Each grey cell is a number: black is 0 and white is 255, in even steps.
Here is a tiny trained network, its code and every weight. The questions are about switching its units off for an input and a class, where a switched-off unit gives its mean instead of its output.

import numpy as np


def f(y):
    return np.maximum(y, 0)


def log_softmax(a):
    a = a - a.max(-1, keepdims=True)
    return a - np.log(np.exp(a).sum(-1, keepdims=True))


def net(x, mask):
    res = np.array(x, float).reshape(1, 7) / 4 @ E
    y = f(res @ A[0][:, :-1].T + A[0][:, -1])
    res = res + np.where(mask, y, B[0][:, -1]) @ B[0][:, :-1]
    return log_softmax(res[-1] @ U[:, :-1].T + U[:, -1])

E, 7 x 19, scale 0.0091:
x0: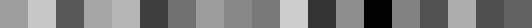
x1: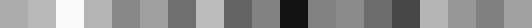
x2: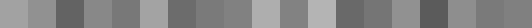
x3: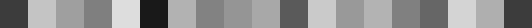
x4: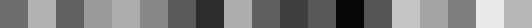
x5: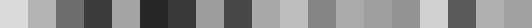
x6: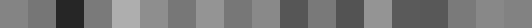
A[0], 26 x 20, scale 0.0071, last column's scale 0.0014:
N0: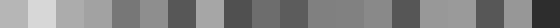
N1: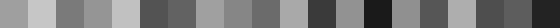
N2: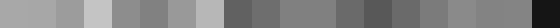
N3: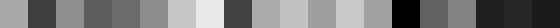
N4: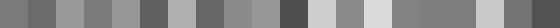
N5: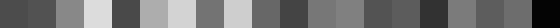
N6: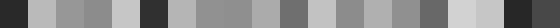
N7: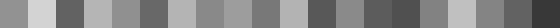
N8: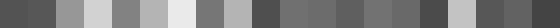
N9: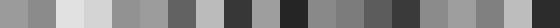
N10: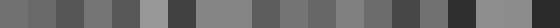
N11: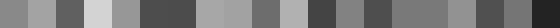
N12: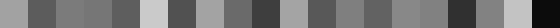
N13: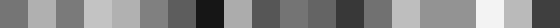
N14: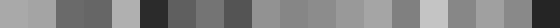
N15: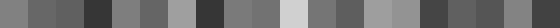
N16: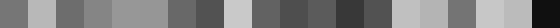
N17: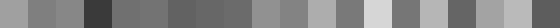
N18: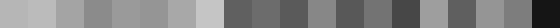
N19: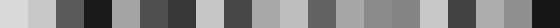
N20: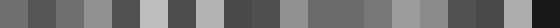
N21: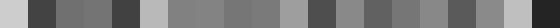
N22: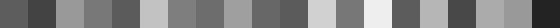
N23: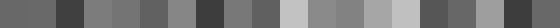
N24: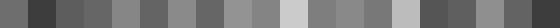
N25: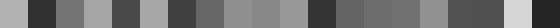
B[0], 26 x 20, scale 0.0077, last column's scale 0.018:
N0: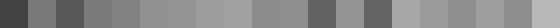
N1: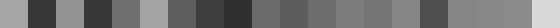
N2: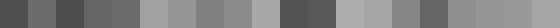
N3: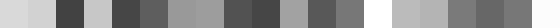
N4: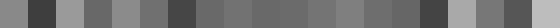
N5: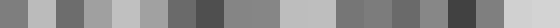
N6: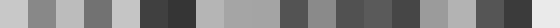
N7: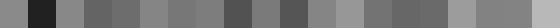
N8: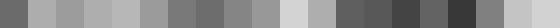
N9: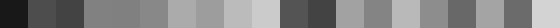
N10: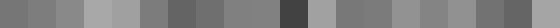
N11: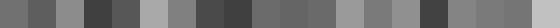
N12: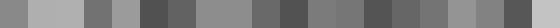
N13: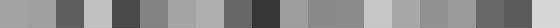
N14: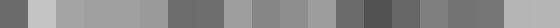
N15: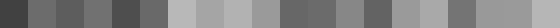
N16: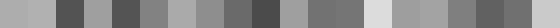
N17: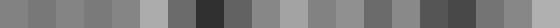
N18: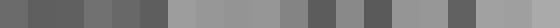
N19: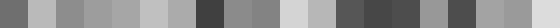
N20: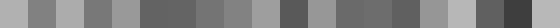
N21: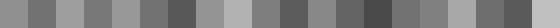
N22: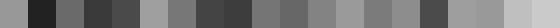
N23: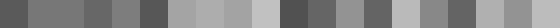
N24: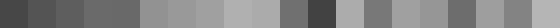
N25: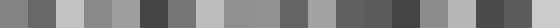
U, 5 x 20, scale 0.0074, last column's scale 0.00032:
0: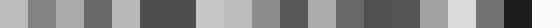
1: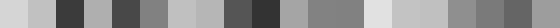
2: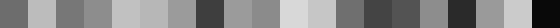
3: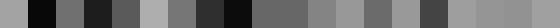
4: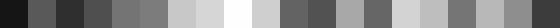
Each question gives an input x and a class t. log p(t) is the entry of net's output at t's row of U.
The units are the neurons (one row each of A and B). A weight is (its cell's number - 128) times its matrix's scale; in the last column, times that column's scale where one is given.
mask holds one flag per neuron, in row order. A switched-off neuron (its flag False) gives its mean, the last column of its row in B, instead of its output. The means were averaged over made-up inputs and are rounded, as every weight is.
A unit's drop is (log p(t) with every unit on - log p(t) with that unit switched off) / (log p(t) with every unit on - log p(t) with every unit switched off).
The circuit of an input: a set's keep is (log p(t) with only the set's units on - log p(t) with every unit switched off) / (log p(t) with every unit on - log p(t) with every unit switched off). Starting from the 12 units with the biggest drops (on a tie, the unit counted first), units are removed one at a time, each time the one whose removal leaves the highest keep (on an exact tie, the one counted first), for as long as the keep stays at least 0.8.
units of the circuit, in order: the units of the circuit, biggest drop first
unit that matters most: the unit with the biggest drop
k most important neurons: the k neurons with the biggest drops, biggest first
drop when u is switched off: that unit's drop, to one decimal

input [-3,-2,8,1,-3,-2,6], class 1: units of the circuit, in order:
[N1 N3]
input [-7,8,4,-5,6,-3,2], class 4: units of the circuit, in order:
[N9]
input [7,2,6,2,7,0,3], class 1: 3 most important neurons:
[N13 N16 N22]
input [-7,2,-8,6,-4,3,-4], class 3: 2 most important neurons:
[N22 N17]
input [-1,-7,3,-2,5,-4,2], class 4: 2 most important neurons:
[N3 N23]
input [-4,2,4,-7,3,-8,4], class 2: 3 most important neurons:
[N5 N8 N6]
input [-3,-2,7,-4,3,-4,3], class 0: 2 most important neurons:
[N3 N19]
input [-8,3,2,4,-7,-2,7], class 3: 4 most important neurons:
[N22 N4 N13 N16]
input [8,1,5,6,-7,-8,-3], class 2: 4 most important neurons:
[N8 N5 N22 N13]
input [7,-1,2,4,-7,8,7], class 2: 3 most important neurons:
[N19 N14 N13]
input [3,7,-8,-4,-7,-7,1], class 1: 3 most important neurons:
[N3 N19 N14]
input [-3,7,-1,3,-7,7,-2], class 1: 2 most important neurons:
[N3 N8]
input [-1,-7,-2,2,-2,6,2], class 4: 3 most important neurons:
[N23 N24 N15]
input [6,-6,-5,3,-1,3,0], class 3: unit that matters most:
N1
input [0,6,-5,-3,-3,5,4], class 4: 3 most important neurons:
[N9 N8 N5]
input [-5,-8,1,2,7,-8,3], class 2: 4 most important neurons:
[N8 N5 N3 N9]
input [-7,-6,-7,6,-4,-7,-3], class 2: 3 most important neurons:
[N8 N5 N1]
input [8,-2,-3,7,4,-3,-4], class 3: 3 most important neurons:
[N1 N11 N7]
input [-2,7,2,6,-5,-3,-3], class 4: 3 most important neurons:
[N9 N0 N25]
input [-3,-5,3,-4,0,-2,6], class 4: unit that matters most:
N6
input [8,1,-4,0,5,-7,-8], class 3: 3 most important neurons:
[N1 N11 N7]
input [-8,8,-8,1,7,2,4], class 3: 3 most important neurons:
[N22 N3 N4]
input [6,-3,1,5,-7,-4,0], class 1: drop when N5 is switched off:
0.0
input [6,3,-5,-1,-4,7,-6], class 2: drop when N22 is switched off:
0.1
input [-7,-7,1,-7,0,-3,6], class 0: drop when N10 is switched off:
0.1
